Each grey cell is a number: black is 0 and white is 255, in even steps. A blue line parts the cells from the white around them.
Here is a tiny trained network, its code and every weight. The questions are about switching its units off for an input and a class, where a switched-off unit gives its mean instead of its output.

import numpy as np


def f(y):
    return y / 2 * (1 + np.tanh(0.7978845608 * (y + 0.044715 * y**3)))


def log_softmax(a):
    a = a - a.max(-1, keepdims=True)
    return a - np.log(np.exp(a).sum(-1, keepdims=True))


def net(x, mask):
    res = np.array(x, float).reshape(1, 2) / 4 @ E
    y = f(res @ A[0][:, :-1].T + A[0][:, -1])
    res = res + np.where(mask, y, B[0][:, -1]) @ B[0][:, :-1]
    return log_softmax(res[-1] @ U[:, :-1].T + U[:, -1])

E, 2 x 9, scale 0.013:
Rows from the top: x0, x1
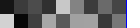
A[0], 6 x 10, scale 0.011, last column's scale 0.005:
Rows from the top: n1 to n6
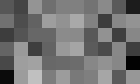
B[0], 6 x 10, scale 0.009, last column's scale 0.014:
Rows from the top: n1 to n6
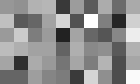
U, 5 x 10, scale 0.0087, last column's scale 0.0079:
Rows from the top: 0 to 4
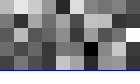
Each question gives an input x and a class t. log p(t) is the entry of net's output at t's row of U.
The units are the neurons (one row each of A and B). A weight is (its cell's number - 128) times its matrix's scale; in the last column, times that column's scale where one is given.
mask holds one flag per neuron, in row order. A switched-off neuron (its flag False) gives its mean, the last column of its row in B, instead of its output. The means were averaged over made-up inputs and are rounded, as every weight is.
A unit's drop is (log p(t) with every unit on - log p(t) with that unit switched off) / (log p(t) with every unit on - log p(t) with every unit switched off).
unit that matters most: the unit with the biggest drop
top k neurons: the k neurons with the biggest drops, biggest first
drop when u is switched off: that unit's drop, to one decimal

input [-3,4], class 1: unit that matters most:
n3
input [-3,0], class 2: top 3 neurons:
n3, n4, n1
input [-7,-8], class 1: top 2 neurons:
n3, n6
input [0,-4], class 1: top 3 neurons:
n3, n6, n5
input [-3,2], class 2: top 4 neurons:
n3, n4, n1, n5
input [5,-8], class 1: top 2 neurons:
n6, n5
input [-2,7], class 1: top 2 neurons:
n2, n3
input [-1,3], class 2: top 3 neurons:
n6, n5, n1
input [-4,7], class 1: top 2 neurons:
n3, n2
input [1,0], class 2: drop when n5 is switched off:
0.3
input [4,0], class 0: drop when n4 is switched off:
0.1
